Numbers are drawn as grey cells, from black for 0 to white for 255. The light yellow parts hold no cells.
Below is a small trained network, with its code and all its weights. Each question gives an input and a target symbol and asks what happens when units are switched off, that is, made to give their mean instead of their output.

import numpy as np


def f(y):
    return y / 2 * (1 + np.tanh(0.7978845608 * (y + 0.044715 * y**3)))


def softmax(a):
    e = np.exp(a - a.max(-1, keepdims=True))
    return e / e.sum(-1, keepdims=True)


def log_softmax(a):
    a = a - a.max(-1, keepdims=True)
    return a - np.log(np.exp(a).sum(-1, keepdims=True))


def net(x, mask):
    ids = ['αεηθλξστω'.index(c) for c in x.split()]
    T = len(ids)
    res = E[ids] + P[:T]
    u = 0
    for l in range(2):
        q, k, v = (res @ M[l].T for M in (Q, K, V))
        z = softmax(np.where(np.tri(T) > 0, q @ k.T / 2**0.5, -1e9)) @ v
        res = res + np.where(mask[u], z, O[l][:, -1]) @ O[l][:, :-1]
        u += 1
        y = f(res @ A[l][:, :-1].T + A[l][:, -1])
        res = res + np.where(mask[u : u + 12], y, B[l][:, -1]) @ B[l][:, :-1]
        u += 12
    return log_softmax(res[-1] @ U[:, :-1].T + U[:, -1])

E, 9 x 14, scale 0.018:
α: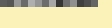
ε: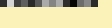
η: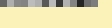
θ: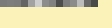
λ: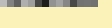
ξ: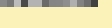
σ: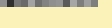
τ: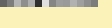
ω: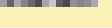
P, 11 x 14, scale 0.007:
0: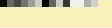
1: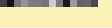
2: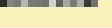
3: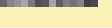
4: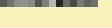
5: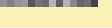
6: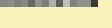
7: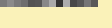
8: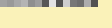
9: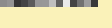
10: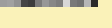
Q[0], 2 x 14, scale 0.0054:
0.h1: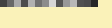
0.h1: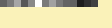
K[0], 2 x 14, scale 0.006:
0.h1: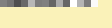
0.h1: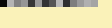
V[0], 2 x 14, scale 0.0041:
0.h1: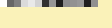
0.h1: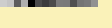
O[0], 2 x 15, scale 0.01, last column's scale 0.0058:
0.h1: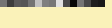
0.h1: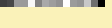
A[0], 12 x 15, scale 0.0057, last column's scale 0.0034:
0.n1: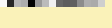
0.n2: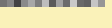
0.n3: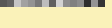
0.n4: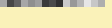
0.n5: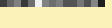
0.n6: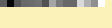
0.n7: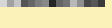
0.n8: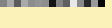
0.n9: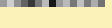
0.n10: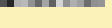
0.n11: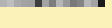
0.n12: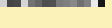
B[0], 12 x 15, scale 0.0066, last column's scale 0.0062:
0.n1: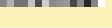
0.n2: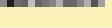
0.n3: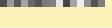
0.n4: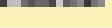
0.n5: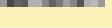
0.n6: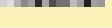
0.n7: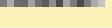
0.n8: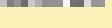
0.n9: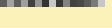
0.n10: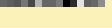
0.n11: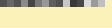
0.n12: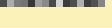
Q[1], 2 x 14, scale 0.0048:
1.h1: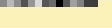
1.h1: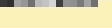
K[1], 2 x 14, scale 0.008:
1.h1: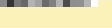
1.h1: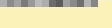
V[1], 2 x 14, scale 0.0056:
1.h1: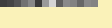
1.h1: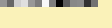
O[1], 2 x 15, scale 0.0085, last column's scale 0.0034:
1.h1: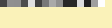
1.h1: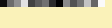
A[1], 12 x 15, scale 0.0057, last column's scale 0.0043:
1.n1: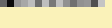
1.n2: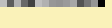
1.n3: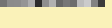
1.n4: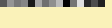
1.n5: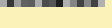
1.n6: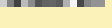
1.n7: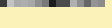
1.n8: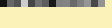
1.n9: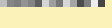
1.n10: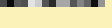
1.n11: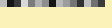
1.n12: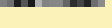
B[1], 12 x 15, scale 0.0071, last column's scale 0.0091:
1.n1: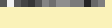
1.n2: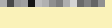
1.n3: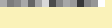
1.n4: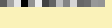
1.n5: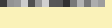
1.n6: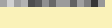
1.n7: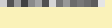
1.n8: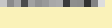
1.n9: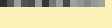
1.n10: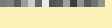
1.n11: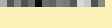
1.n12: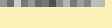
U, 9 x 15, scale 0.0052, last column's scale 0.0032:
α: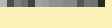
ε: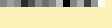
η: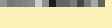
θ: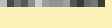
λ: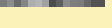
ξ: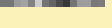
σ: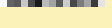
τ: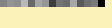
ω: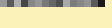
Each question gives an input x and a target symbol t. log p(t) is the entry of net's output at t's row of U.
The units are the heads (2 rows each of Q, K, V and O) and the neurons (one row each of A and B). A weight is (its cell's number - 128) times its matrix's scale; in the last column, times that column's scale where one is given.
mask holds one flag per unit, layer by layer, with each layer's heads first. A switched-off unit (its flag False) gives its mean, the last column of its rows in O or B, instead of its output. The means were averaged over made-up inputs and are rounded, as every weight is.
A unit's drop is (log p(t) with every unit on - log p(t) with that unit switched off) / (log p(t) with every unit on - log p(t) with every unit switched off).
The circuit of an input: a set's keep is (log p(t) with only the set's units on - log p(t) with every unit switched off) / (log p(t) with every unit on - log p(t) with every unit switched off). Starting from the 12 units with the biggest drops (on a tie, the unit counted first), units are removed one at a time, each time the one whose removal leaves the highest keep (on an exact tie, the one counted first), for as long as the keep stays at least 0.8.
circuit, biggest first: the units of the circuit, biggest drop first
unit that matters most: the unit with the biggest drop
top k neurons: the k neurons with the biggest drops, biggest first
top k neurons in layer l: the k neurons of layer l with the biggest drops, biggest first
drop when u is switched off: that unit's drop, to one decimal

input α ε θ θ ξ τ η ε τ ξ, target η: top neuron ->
[1.n5]
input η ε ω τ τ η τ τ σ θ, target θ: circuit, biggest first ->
[1.h1 0.h1 0.n5]
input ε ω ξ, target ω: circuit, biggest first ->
[0.h1 1.n7]
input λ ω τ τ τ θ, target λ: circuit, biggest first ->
[0.h1 1.n10]
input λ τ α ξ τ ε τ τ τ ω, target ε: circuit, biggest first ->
[1.n9 0.n1]
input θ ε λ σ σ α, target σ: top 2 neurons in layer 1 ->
[1.n11 1.n6]
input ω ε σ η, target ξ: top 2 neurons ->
[1.n5 0.n6]
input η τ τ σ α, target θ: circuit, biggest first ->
[0.h1 0.n5]
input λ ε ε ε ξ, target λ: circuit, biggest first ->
[0.h1 1.n10 1.n1]
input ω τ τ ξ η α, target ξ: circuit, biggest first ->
[1.n5 1.h1 0.n6]
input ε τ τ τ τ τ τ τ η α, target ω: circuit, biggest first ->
[0.h1 1.n7 0.n4]
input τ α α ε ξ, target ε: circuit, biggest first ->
[1.h1 0.n2 1.n3]
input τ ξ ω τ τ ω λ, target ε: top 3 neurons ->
[1.n8 0.n12 0.n1]
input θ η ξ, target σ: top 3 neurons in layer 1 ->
[1.n11 1.n6 1.n10]
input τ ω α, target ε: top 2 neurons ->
[0.n2 1.n3]
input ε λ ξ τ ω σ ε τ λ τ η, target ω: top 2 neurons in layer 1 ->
[1.n7 1.n9]
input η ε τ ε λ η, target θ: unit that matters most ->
0.h1
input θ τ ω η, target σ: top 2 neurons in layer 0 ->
[0.n5 0.n6]
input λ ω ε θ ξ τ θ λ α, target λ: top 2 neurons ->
[1.n10 1.n1]
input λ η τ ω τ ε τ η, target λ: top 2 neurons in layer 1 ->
[1.n10 1.n7]
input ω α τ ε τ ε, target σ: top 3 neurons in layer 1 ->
[1.n4 1.n9 1.n3]
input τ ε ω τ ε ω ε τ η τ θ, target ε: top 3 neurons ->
[0.n2 1.n3 0.n11]
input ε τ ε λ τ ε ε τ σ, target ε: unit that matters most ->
0.n4
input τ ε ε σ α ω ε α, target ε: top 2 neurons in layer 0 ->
[0.n2 0.n8]
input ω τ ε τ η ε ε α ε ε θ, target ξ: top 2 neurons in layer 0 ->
[0.n6 0.n1]
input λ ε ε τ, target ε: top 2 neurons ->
[0.n10 0.n3]
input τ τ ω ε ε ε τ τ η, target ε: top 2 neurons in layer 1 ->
[1.n3 1.n9]
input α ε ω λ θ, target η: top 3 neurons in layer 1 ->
[1.n5 1.n7 1.n12]
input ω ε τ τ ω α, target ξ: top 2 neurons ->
[1.n5 0.n6]
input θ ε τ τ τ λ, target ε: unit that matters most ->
0.n12
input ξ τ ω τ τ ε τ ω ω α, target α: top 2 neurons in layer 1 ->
[1.n2 1.n9]
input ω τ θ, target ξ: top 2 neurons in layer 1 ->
[1.n5 1.n3]
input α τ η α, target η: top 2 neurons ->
[1.n5 0.n5]
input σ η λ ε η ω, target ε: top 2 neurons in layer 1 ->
[1.n9 1.n3]
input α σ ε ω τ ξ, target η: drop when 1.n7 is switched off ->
0.2
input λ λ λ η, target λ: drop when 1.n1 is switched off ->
0.1
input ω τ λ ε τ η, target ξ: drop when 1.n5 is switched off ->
0.5
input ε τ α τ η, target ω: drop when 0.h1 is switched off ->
0.9
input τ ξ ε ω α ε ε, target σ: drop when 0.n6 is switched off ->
0.0
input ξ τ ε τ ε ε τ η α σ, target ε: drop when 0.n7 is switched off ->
0.2
